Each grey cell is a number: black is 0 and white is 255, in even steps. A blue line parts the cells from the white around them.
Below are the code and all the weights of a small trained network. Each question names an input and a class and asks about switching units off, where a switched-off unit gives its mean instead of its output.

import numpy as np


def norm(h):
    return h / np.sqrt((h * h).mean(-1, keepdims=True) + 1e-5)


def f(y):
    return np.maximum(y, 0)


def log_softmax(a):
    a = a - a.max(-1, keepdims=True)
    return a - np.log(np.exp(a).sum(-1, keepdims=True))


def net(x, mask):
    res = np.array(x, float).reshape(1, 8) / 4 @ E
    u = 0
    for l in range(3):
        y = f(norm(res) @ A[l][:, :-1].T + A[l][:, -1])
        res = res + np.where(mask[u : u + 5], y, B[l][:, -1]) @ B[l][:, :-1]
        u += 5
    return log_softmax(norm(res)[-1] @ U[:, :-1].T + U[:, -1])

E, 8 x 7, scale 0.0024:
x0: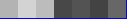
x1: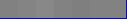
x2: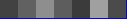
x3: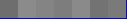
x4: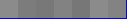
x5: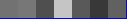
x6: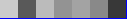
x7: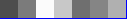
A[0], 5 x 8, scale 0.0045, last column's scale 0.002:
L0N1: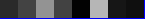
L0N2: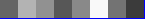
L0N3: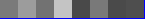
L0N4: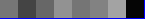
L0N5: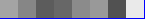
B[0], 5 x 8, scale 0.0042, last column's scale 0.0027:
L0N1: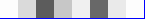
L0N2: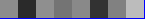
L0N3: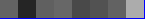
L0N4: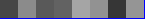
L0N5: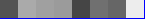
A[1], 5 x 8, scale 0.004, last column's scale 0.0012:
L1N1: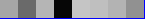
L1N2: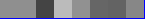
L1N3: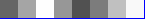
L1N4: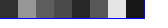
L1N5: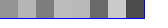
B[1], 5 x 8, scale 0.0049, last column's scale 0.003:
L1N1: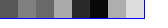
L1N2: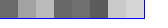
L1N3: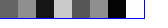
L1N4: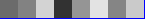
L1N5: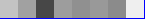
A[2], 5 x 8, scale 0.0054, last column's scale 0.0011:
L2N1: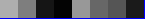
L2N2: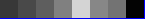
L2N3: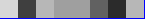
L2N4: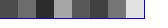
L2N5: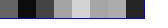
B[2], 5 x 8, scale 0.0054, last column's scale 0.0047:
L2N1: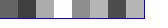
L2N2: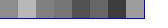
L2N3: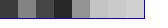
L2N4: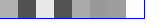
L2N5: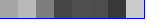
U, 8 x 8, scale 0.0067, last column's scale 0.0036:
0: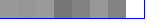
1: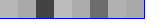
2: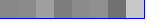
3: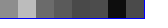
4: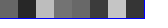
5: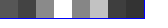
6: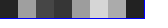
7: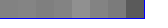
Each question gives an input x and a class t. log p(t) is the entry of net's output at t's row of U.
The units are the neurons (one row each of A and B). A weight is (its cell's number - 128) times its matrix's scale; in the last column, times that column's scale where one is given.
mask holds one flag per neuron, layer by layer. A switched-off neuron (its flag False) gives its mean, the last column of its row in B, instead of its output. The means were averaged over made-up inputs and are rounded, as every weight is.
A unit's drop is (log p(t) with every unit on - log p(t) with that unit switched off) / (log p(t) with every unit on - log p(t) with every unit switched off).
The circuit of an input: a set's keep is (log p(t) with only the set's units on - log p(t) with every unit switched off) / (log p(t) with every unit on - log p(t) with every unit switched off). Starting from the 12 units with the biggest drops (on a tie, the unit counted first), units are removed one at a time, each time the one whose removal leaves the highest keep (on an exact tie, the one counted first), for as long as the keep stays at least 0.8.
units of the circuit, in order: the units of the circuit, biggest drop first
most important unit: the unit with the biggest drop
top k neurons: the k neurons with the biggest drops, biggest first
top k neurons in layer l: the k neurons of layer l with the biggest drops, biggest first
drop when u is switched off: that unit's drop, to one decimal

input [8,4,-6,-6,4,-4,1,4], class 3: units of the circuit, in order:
(L1N3)
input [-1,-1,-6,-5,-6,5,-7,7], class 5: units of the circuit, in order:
(L0N1, L1N3)
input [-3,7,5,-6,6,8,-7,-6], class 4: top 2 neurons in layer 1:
(L1N2, L1N3)
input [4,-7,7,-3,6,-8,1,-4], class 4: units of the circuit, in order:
(L1N1, L0N2)
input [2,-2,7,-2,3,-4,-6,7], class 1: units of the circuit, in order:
(L0N1, L1N5)
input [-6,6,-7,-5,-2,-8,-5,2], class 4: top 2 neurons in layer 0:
(L0N1, L0N2)
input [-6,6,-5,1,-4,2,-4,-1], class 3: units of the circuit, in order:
(L2N5, L0N1)
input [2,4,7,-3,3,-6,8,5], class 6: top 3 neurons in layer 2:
(L2N3, L2N1, L2N4)
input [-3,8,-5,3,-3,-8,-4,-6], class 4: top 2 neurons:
(L1N1, L0N1)
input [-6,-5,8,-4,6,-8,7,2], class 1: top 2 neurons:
(L0N1, L1N1)
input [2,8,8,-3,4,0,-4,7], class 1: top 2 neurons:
(L0N1, L1N5)
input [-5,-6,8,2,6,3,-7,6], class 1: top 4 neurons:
(L0N1, L1N5, L2N3, L0N5)
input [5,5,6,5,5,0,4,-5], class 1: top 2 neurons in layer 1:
(L1N4, L1N3)
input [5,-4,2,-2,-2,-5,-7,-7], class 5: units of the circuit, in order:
(L2N1)
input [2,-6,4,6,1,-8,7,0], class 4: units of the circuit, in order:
(L1N1, L2N5)
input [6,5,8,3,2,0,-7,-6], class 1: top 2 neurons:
(L0N1, L2N4)
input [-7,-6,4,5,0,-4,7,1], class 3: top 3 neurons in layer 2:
(L2N5, L2N2, L2N4)
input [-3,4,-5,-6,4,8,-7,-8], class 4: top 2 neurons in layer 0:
(L0N1, L0N5)
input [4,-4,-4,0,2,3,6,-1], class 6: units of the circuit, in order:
(L2N3, L0N1)
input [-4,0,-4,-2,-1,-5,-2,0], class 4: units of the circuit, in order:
(L1N1, L0N1)
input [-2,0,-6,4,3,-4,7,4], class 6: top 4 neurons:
(L2N3, L0N1, L2N1, L1N2)
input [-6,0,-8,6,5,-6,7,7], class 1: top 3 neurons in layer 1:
(L1N1, L1N4, L1N5)
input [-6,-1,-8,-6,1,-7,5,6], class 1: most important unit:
L1N1
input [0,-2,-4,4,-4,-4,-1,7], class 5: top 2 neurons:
(L1N3, L0N1)
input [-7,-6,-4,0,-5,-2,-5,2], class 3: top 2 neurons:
(L2N5, L0N1)
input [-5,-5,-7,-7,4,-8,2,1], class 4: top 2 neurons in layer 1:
(L1N1, L1N4)
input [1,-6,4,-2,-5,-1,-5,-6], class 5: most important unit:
L2N1
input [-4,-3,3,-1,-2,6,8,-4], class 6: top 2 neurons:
(L2N3, L1N1)
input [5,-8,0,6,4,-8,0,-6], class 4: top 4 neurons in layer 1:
(L1N1, L1N3, L1N5, L1N4)
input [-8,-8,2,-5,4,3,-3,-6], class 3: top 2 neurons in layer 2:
(L2N5, L2N2)
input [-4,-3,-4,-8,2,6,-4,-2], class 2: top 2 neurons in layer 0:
(L0N1, L0N4)
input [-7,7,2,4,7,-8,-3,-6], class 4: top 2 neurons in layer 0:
(L0N2, L0N3)
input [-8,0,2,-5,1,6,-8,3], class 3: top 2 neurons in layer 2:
(L2N5, L2N2)
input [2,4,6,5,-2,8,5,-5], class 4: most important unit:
L0N3
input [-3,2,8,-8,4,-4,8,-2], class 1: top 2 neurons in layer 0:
(L0N1, L0N3)
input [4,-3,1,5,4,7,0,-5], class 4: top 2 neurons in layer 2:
(L2N4, L2N5)
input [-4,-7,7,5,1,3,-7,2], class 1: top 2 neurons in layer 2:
(L2N3, L2N4)
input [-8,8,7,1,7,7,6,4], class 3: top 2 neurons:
(L2N5, L1N1)
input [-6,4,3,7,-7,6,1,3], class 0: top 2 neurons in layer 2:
(L2N4, L2N5)
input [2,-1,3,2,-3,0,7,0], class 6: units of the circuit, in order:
(L2N3)
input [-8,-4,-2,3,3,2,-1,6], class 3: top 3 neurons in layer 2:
(L2N5, L2N2, L2N1)
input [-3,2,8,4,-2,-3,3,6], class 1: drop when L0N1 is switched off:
1.1
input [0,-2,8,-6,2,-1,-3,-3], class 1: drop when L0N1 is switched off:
1.2
